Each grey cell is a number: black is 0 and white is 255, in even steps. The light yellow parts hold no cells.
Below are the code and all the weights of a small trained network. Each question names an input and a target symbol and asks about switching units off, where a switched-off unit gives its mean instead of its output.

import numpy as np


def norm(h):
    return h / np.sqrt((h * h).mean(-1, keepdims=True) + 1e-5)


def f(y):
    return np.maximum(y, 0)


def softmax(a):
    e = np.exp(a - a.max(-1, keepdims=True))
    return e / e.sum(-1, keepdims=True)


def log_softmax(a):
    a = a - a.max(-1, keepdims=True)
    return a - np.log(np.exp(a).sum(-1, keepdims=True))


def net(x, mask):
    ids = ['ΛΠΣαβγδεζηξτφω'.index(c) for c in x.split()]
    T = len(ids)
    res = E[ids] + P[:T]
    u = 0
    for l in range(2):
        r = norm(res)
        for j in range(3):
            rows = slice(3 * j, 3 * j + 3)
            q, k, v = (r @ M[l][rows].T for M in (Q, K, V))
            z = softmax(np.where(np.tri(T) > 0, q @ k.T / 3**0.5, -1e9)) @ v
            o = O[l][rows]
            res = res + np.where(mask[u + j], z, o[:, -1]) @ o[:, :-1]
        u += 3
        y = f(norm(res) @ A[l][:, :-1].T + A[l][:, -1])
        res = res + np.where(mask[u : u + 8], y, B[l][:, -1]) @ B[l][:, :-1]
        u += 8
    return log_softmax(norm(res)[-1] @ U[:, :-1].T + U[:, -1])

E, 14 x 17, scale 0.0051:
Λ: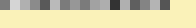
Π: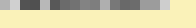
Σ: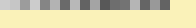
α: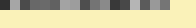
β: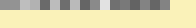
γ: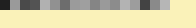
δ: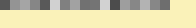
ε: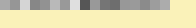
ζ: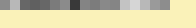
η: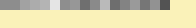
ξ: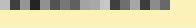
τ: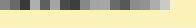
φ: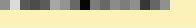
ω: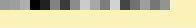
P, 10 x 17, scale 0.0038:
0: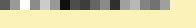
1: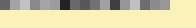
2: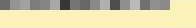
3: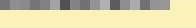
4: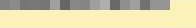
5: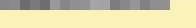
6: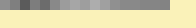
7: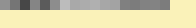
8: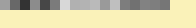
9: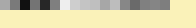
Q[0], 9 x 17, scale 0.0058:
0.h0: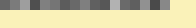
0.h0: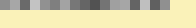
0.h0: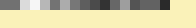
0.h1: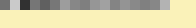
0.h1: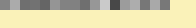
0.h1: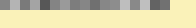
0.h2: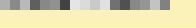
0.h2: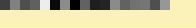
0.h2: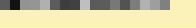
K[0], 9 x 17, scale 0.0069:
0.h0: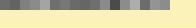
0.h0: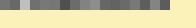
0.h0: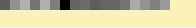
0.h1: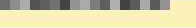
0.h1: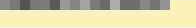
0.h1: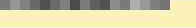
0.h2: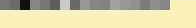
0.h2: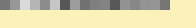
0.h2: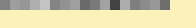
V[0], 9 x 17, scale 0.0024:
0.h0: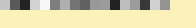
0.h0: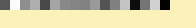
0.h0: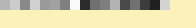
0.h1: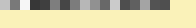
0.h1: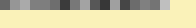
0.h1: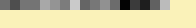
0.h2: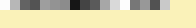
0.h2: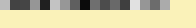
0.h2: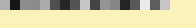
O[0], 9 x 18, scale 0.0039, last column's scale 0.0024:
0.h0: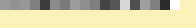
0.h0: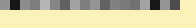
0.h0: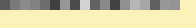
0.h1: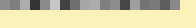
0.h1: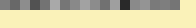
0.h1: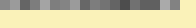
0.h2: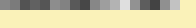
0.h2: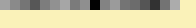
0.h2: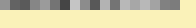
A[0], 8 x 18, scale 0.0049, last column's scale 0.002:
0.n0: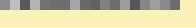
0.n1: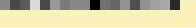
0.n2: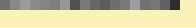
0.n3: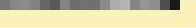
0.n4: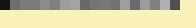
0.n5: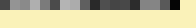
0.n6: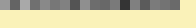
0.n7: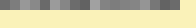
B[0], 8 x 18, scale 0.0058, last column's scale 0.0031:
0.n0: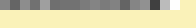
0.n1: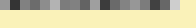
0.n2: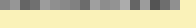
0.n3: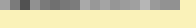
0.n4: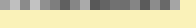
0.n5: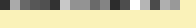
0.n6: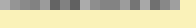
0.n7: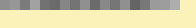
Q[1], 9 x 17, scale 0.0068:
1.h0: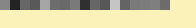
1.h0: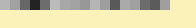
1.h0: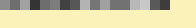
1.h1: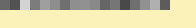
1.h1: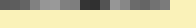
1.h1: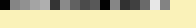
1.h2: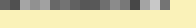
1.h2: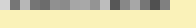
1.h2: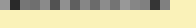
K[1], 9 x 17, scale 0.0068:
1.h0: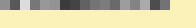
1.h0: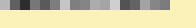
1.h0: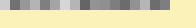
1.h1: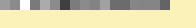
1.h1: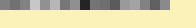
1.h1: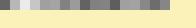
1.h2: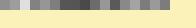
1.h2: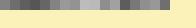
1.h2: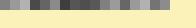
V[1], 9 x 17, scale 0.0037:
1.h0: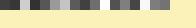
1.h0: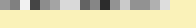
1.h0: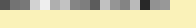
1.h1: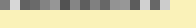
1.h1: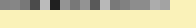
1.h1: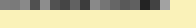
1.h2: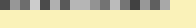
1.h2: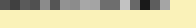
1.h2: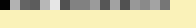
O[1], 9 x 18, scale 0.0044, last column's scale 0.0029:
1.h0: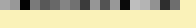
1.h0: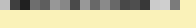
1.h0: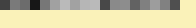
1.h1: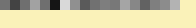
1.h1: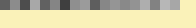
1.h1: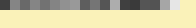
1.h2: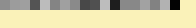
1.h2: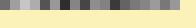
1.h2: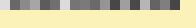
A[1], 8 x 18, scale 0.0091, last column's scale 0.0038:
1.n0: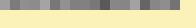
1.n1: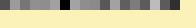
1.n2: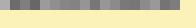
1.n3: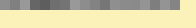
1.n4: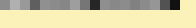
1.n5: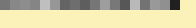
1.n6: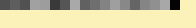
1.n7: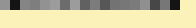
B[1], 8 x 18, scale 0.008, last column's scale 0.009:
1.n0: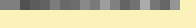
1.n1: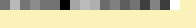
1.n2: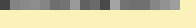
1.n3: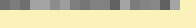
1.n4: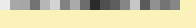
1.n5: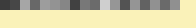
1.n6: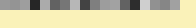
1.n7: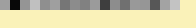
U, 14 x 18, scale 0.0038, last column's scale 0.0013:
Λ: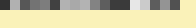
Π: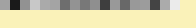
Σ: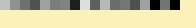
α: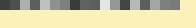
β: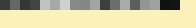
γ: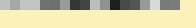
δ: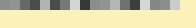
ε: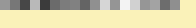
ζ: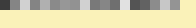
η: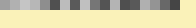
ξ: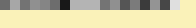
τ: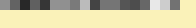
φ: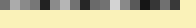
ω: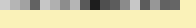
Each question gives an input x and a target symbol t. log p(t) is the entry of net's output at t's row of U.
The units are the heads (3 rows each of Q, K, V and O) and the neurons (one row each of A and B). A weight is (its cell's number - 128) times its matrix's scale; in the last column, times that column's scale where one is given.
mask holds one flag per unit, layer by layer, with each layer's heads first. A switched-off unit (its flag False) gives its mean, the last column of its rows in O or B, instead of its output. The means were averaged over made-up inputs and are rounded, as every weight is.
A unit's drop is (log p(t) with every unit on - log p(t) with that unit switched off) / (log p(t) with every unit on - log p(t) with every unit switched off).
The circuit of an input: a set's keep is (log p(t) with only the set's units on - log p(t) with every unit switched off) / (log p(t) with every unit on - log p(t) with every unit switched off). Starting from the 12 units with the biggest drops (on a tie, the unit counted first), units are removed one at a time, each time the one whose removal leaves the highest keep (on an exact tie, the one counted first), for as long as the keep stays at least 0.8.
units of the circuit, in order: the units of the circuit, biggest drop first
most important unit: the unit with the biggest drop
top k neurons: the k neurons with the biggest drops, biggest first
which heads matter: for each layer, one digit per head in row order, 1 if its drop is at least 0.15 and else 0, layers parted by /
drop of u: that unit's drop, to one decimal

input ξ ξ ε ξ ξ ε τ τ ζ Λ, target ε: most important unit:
1.n1
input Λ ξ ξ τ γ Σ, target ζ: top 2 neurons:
0.n4; 1.n1
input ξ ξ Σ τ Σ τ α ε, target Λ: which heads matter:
001 / 000
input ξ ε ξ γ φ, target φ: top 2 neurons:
1.n1; 1.n7
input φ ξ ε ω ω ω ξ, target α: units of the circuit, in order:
1.n1; 0.h0; 1.n5
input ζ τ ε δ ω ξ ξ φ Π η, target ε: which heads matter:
011 / 010
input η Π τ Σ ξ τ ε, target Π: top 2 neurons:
0.n1; 1.n7
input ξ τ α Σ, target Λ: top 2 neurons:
0.n5; 1.n1
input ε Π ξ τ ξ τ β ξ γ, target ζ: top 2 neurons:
1.n1; 0.n4
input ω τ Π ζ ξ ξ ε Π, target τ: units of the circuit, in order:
0.h1; 1.h0; 1.n1; 0.h0
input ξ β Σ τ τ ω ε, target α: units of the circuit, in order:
1.n5; 0.h0; 1.h0
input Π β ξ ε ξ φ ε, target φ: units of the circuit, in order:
0.h2; 1.n1; 1.n7
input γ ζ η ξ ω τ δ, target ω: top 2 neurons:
1.n4; 0.n0
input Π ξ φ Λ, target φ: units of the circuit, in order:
0.h2; 1.n1
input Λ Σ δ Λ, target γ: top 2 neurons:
1.n1; 1.n7
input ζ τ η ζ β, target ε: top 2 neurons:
1.n1; 0.n3
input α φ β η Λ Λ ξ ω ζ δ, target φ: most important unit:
0.h1
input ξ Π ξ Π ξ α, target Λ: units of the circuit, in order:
0.n5; 1.n1
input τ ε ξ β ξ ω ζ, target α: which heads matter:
110 / 001
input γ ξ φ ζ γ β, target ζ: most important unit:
0.h2
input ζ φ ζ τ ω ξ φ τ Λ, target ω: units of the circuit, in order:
1.h2; 1.n4; 0.h2
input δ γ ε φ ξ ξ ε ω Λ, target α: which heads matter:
100 / 101
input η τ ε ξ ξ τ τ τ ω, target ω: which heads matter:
000 / 001
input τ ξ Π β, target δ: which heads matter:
000 / 010
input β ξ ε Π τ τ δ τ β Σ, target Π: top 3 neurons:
0.n1; 1.n7; 1.n1
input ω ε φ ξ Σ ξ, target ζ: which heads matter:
010 / 101
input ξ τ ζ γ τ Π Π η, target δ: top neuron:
1.n6
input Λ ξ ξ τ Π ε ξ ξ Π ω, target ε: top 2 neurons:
1.n1; 1.n3
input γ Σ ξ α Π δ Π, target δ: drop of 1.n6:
0.4
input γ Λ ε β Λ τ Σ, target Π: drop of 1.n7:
0.2
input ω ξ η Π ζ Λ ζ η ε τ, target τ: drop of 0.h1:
1.4
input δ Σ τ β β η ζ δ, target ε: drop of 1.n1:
0.2
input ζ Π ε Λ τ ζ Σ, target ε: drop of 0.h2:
0.1
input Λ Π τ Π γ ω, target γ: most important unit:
1.h2
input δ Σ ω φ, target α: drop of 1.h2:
0.2
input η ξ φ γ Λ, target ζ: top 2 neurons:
0.n4; 1.n1
